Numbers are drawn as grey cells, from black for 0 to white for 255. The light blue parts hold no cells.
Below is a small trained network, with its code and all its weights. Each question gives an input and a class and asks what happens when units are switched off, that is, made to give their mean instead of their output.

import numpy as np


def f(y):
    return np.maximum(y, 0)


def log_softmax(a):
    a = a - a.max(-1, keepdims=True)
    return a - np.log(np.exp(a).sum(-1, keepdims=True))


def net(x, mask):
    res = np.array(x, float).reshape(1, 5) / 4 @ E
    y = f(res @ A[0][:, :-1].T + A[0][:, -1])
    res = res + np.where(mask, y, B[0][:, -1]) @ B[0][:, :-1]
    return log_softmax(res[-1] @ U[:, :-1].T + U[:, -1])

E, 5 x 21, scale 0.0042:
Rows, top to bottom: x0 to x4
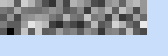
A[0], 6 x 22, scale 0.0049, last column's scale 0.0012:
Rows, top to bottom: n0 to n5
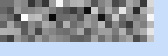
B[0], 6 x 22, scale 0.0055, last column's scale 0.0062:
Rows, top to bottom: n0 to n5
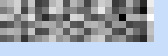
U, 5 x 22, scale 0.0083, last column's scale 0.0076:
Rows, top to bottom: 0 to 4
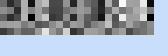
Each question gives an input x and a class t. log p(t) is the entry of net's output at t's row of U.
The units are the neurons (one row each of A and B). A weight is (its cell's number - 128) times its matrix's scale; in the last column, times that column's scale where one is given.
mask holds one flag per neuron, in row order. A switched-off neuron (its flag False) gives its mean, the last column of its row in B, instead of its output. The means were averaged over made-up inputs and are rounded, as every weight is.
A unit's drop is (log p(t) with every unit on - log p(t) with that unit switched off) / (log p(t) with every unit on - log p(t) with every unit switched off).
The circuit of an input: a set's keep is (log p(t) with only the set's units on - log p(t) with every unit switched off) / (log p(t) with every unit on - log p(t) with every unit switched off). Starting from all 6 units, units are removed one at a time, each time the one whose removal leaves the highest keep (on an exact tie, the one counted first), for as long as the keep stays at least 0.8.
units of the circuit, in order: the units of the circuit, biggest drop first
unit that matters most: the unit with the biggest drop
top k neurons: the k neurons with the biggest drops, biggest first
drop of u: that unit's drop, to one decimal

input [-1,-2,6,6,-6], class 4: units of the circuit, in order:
(n3)
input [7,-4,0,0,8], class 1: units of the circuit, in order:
(n1 n4)
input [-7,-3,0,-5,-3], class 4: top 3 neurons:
(n2 n3 n1)
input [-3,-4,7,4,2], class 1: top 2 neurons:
(n2 n1)
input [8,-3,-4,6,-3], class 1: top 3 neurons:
(n0 n1 n5)
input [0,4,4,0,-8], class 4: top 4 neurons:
(n2 n0 n3 n1)
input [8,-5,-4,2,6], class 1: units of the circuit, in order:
(n1 n0)
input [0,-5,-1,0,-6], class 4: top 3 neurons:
(n2 n0 n3)
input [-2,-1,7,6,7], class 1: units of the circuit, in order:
(n2 n0)
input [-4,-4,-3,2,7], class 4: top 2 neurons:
(n0 n5)
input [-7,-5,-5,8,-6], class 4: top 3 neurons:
(n2 n0 n3)
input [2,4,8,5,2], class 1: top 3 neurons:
(n0 n2 n4)
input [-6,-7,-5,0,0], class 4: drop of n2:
0.3
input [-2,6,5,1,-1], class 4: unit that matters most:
n2
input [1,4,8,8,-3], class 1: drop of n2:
1.1
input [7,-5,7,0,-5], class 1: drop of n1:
0.1
